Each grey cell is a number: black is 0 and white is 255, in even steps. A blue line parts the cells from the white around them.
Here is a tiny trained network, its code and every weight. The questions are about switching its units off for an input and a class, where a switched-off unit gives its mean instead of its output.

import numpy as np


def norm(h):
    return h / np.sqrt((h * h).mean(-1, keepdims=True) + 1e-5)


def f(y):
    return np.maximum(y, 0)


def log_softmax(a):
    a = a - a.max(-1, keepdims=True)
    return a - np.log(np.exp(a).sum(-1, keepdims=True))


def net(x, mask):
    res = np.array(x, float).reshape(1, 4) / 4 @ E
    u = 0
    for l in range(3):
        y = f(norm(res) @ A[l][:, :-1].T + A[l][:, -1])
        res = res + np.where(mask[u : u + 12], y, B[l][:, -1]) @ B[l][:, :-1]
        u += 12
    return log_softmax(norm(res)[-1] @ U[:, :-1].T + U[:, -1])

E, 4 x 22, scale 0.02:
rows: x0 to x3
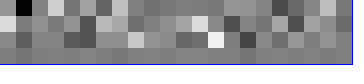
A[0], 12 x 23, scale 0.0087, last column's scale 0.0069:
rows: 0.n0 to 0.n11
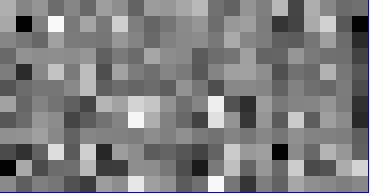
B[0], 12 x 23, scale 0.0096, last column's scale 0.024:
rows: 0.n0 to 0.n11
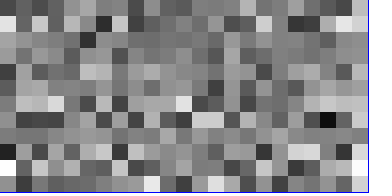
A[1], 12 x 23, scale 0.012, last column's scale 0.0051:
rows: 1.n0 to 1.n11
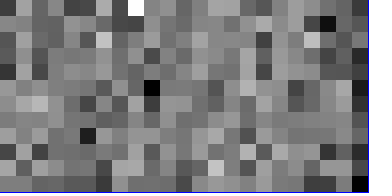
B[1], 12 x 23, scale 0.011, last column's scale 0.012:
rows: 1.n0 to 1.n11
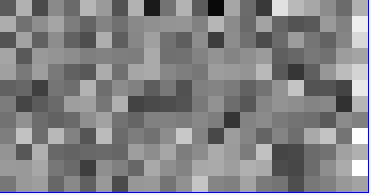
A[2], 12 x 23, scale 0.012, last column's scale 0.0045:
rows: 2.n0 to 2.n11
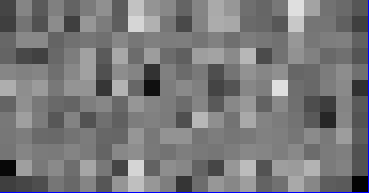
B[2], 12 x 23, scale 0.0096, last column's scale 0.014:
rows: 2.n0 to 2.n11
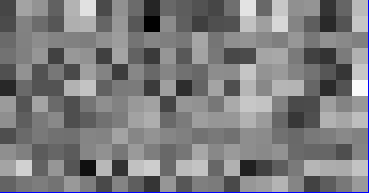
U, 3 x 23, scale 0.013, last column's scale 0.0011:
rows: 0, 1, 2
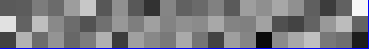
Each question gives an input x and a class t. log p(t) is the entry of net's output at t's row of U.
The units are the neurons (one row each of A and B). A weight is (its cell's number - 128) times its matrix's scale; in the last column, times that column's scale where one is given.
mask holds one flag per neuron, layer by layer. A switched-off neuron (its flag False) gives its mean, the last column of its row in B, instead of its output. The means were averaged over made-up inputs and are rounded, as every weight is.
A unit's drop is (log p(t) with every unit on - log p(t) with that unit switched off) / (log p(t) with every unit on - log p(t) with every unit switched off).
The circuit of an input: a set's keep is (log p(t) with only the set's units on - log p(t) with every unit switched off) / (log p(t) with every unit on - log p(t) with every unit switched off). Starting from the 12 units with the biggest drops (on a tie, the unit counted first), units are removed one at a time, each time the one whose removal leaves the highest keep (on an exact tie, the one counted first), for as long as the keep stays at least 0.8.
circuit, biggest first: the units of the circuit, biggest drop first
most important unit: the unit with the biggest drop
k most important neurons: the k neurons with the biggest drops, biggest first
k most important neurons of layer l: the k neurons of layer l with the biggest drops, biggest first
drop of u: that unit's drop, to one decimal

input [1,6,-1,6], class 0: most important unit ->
0.n9
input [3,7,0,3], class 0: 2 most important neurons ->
(0.n11; 0.n7)
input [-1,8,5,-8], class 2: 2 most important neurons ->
(0.n10; 0.n1)
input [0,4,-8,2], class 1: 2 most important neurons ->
(0.n10; 0.n1)
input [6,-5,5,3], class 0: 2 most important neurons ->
(0.n9; 0.n7)
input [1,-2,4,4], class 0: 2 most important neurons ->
(0.n7; 0.n9)
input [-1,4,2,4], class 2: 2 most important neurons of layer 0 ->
(0.n10; 0.n1)
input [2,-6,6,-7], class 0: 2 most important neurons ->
(0.n9; 0.n7)
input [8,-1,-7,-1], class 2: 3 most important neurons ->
(0.n9; 0.n10; 0.n4)
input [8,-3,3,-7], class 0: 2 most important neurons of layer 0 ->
(0.n9; 0.n1)
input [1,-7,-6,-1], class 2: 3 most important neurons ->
(0.n9; 0.n1; 2.n10)
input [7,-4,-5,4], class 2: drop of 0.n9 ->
1.3
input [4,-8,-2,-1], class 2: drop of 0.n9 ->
1.7
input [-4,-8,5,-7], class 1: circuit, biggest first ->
(0.n10)
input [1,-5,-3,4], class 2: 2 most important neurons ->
(0.n9; 0.n1)
